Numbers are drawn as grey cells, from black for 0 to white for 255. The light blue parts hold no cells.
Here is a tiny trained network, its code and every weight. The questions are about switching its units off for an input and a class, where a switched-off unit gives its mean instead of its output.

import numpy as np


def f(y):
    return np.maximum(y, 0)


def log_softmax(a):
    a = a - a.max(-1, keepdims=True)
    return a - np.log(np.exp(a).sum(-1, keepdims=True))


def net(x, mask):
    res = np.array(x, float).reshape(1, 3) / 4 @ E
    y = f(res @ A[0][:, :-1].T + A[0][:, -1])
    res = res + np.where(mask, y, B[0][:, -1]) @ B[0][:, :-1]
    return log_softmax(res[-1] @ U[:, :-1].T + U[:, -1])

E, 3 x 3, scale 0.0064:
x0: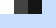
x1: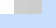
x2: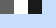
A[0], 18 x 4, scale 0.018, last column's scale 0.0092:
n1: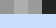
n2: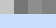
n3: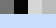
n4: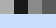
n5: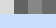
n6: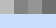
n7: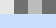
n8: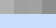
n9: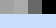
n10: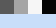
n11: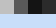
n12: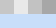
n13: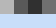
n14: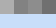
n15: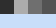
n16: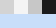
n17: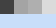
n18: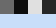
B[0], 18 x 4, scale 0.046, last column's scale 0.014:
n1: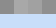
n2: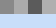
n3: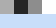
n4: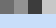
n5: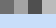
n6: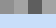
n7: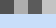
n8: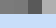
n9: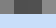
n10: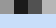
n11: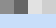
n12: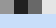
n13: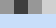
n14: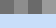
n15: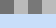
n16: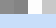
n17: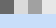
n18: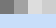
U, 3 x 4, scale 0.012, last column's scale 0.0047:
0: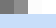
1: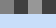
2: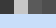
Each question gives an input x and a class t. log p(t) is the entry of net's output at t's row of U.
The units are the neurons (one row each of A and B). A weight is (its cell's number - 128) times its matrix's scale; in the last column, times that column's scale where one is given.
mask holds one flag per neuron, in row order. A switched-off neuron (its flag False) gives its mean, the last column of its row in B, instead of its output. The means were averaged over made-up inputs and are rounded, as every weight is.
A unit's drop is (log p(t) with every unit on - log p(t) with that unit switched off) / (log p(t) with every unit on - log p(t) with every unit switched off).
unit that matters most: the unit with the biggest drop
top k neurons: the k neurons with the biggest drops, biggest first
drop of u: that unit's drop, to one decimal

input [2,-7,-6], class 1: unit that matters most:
n3
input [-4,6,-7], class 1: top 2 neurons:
n10; n12
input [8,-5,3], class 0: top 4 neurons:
n11; n12; n3; n10
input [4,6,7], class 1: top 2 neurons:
n12; n17
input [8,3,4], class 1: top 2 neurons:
n17; n18
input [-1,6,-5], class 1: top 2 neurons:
n12; n3
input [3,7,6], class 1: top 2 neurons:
n12; n17
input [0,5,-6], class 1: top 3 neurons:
n3; n12; n17
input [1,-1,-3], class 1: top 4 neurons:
n16; n17; n11; n3
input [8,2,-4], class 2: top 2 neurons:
n7; n5
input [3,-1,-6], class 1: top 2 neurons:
n3; n17
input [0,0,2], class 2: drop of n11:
0.6
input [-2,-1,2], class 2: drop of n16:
0.4
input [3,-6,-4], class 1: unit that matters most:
n17
